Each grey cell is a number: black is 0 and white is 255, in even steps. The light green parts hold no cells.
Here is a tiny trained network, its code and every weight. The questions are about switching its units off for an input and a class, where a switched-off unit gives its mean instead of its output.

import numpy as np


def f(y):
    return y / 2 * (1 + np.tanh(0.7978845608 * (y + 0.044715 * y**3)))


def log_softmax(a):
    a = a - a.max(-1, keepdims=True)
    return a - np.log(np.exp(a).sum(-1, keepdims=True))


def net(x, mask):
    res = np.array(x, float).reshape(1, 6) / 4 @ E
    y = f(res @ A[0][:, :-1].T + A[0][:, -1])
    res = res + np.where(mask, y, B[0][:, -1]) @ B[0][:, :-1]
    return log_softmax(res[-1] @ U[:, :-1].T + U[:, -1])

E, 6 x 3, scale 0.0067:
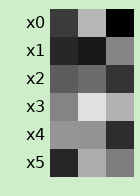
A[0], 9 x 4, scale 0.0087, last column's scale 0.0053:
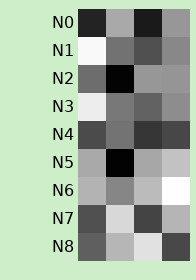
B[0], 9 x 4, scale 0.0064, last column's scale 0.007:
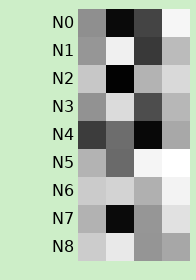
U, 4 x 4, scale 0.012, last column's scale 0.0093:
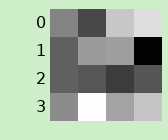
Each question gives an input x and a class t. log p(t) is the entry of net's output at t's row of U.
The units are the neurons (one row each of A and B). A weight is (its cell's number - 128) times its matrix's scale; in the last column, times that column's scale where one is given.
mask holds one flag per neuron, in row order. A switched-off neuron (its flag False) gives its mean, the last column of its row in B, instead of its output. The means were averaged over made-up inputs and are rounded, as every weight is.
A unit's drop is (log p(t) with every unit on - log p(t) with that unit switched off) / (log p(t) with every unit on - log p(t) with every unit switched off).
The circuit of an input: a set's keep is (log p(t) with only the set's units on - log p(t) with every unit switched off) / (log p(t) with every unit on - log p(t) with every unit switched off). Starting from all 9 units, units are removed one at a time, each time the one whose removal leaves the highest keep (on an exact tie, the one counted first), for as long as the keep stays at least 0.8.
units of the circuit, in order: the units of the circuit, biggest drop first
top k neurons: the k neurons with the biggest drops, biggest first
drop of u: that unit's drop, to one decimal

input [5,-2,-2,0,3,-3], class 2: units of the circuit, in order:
(N5; N6)
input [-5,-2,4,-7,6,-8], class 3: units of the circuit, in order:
(N1; N3)
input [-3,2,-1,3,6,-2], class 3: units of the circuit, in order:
(N0; N7)
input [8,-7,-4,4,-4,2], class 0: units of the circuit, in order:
(N7)
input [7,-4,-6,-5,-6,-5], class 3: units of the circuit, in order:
(N0; N2)
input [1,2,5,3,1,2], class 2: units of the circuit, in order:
(N5; N6)
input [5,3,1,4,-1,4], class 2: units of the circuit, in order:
(N5; N0)
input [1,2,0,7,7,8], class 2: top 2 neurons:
(N5; N0)
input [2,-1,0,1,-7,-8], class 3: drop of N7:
0.2
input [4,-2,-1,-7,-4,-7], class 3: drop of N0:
0.4
